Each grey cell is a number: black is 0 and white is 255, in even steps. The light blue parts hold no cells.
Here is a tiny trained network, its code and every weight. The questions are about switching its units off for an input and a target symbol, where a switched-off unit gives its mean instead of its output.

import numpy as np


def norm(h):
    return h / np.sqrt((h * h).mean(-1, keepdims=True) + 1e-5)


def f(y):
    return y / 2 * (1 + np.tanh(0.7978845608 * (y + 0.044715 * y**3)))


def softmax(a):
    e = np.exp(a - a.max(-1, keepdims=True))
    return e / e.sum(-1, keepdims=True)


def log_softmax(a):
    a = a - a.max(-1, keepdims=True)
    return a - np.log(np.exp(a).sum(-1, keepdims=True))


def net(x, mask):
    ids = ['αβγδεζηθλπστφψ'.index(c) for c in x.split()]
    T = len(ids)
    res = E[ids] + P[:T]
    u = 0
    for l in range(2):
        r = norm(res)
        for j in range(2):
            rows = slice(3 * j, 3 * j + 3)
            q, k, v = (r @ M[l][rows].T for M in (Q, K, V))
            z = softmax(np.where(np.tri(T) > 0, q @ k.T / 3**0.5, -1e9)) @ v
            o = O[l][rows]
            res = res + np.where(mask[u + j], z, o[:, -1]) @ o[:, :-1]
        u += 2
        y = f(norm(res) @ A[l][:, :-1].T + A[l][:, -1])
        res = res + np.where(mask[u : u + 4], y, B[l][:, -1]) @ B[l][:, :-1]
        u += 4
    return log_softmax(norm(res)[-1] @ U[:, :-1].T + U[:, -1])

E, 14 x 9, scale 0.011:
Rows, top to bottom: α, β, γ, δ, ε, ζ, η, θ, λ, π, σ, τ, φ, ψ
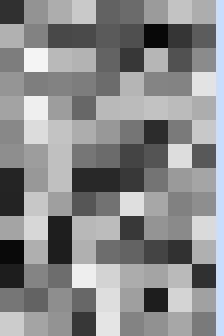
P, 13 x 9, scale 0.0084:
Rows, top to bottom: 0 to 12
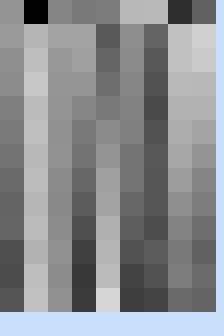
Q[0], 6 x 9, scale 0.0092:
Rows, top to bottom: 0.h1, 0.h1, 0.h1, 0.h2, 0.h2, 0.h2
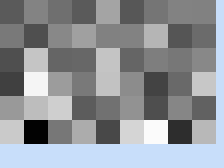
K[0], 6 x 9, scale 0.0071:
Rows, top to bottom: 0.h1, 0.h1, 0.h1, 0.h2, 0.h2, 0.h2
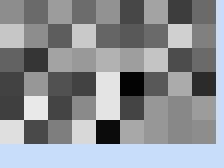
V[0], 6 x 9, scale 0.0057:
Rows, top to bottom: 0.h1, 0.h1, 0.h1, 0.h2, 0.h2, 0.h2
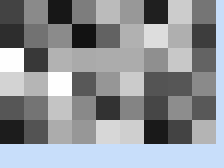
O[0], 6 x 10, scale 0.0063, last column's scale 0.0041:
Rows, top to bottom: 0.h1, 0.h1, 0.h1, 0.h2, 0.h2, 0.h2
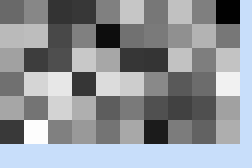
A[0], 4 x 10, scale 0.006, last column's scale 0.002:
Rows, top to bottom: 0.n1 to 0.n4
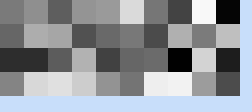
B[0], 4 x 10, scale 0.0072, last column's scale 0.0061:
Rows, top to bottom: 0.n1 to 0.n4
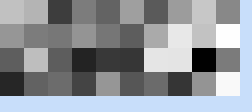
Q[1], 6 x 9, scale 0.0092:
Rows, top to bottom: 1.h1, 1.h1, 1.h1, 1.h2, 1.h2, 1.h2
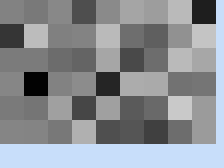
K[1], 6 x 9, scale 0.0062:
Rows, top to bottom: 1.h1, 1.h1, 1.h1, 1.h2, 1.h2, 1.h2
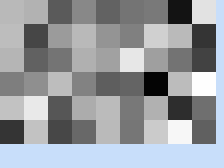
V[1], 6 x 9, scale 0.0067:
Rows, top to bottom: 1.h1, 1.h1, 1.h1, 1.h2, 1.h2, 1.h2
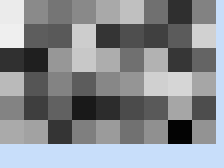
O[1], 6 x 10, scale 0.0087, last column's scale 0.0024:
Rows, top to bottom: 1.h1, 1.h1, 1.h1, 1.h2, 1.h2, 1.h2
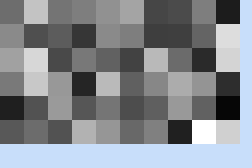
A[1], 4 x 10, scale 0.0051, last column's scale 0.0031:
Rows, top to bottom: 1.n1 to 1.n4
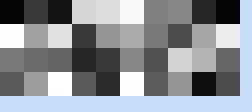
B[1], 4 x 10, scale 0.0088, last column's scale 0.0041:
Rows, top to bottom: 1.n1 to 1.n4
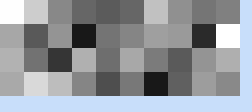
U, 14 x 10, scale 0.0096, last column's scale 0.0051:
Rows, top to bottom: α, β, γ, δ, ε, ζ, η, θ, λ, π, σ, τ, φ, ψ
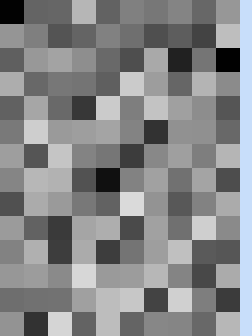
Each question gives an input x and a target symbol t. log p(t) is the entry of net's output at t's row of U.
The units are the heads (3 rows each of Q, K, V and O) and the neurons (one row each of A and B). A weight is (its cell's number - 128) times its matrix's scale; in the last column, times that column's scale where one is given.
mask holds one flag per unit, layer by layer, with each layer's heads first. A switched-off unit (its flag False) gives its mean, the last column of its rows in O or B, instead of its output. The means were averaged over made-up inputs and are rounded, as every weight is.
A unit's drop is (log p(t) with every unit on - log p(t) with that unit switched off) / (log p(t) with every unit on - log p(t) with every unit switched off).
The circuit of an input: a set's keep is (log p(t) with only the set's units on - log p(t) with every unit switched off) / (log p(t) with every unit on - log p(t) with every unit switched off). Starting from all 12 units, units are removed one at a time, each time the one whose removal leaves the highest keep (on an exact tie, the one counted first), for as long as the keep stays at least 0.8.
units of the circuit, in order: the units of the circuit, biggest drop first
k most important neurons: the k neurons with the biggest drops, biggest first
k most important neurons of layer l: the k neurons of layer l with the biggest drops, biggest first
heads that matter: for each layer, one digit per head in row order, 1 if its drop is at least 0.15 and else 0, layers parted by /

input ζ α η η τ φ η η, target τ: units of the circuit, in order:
(1.h1; 1.h2)
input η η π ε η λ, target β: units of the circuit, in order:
(1.h1; 0.h1; 0.n4)
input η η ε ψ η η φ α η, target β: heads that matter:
10 / 10
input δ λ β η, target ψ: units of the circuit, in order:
(0.n1; 0.h2; 1.h1)
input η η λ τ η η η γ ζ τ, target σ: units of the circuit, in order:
(1.n1; 0.h2)
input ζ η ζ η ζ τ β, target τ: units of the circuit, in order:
(1.h1; 1.h2)
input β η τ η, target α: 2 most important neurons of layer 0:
(0.n3; 0.n4)
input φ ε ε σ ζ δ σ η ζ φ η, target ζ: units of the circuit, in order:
(0.h2)
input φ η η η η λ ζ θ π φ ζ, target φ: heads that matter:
11 / 10
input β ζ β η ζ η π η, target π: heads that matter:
01 / 00
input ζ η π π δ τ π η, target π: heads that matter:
01 / 01
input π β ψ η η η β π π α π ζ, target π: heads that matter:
01 / 00
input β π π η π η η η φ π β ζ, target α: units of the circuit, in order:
(1.h2; 0.n3)
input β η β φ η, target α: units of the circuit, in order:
(1.h2)
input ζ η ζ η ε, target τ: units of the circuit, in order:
(0.h1; 1.h2)
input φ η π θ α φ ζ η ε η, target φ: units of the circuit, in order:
(0.h1; 1.h1)
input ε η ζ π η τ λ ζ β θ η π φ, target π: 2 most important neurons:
(0.n2; 0.n4)
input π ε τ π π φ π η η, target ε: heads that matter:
11 / 01
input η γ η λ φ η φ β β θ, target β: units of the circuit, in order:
(1.h1; 0.h1; 0.h2)
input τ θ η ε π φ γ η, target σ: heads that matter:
00 / 10
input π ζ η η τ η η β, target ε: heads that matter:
11 / 11
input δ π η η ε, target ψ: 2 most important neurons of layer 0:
(0.n1; 0.n3)
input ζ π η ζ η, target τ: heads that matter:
10 / 11
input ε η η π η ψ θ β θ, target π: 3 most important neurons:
(0.n2; 0.n4; 1.n3)
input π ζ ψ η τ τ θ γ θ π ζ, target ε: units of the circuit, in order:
(0.h2; 0.h1)
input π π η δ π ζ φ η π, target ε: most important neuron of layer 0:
(0.n4)
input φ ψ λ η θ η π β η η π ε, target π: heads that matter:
01 / 00
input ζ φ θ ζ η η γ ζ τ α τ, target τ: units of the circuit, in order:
(1.h2)
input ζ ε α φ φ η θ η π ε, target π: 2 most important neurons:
(0.n4; 0.n2)
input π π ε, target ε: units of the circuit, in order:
(0.h2; 0.h1; 1.h2)
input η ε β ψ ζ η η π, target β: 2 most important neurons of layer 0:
(0.n4; 0.n2)
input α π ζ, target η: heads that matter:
00 / 11
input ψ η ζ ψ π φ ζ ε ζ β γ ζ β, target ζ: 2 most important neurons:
(0.n2; 0.n4)
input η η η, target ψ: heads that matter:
11 / 00
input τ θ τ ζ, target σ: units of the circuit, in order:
(1.h1)
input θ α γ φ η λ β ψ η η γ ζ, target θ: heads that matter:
10 / 00
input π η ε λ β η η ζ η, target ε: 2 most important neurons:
(0.n2; 0.n4)
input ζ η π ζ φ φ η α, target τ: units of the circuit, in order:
(0.h1; 1.h2)
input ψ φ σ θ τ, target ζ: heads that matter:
10 / 11
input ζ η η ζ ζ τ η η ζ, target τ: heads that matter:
10 / 11
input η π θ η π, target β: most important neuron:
(0.n2)
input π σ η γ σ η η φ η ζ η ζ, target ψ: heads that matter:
01 / 00
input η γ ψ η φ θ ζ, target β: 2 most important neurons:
(0.n4; 1.n2)
